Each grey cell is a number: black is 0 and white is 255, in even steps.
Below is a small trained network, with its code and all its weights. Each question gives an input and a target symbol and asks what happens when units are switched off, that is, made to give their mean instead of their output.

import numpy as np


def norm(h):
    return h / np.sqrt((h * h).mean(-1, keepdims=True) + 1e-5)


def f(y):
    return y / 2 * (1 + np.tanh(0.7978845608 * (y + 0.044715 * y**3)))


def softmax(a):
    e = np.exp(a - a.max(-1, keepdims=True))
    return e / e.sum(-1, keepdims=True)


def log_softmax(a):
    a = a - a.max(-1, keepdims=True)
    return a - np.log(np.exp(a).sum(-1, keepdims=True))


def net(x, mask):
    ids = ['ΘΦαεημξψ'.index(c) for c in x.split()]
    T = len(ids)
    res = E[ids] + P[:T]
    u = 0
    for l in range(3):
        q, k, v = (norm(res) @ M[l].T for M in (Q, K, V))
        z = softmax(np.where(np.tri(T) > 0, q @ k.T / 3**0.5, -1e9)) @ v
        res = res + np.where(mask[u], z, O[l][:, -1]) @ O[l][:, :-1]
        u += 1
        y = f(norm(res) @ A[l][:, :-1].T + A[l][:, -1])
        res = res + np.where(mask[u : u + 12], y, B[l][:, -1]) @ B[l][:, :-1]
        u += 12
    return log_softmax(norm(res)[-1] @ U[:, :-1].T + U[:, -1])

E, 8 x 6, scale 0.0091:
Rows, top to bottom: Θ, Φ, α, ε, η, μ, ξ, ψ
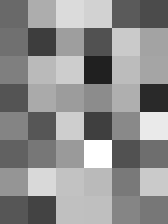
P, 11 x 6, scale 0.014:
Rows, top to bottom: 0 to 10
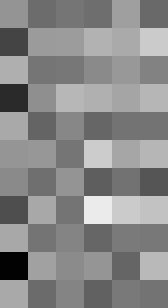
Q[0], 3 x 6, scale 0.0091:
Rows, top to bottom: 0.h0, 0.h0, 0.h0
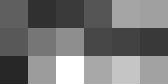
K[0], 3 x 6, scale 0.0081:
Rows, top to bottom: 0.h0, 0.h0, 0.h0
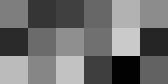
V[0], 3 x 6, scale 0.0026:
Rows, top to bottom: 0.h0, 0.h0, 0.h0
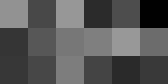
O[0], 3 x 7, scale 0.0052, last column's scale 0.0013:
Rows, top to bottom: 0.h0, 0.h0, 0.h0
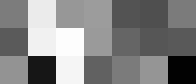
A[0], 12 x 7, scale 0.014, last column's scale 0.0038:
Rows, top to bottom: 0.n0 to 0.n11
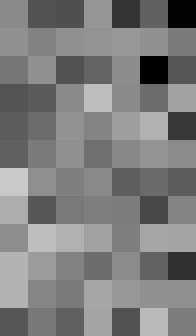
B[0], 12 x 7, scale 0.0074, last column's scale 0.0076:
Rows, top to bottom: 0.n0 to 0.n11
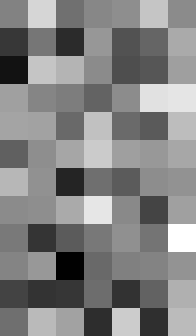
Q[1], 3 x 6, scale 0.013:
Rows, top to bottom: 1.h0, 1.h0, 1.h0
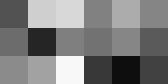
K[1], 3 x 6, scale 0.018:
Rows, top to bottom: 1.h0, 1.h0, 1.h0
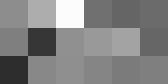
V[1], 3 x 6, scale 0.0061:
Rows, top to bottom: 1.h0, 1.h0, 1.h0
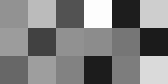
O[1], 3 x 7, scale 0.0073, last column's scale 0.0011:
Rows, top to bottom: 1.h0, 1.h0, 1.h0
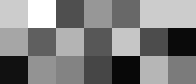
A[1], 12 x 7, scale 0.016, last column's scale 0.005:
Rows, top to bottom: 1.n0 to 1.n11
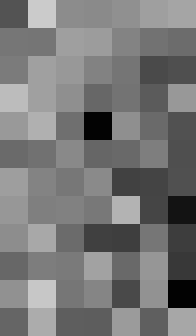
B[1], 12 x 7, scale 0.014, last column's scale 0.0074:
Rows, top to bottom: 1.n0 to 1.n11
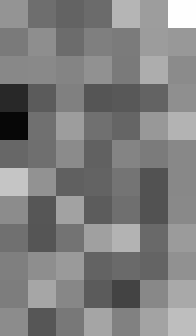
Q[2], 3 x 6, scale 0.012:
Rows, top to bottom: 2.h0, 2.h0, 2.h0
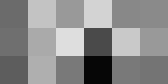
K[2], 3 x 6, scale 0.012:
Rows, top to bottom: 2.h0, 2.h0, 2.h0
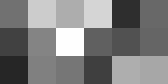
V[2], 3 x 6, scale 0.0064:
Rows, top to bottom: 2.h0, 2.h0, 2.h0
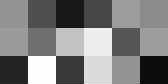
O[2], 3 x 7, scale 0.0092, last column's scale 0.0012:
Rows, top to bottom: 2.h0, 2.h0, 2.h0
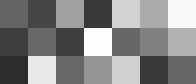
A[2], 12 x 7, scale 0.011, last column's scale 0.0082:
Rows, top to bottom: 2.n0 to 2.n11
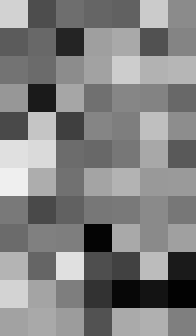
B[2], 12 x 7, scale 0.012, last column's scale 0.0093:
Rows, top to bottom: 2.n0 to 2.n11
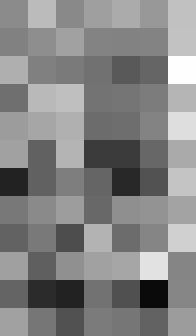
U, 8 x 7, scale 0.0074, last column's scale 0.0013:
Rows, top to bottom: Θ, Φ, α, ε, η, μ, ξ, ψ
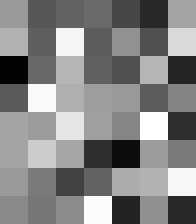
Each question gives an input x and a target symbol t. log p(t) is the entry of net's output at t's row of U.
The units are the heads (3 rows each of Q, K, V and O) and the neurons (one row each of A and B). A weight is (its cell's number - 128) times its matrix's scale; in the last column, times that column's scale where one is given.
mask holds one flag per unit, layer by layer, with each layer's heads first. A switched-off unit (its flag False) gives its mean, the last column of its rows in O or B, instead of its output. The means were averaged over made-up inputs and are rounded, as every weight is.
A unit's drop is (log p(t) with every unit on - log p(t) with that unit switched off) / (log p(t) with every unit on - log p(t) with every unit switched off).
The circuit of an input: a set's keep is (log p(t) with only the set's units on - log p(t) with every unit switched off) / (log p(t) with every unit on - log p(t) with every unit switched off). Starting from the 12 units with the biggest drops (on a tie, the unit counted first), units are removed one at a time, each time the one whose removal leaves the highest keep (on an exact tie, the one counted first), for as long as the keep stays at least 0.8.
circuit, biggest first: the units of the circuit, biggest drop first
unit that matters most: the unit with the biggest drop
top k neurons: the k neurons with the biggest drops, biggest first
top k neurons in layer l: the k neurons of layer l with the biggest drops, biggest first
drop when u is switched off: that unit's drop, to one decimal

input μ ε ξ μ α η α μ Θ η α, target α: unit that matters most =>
1.n4
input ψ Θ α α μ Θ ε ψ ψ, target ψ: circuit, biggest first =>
(0.n7 2.h0 0.n3)
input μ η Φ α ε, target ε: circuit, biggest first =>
(2.h0 0.n7)
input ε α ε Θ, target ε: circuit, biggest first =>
(2.h0 0.n2)
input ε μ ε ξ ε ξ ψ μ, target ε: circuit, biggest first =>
(2.h0 0.n11)
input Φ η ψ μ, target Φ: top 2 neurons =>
(0.n8 0.n10)
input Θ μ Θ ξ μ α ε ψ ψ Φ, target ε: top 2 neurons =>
(0.n2 0.n11)
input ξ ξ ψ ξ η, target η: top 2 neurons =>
(0.n11 2.n9)
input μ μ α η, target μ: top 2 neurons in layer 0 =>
(0.n3 0.n8)
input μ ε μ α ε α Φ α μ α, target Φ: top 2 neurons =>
(0.n8 0.n3)
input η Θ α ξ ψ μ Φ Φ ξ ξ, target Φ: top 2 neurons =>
(0.n8 0.n11)
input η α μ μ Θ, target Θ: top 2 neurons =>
(2.n10 1.n3)
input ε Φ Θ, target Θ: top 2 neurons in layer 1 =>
(1.n6 1.n0)
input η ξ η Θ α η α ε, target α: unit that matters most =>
1.h0
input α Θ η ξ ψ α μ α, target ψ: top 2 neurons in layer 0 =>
(0.n8 0.n7)
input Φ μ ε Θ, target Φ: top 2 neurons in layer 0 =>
(0.n8 0.n3)
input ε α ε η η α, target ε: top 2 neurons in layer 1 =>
(1.n0 1.n6)
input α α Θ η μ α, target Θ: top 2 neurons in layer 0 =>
(0.n8 0.n11)
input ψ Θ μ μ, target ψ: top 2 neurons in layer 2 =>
(2.n6 2.n2)
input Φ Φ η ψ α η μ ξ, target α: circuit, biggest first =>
(1.h0)
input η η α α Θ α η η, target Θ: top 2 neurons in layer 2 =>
(2.n6 2.n2)
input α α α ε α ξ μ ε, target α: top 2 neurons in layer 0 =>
(0.n2 0.n4)
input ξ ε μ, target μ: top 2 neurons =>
(0.n0 0.n3)
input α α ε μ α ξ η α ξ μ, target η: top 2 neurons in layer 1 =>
(1.n11 1.n0)
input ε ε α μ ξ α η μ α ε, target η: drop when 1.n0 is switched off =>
0.7
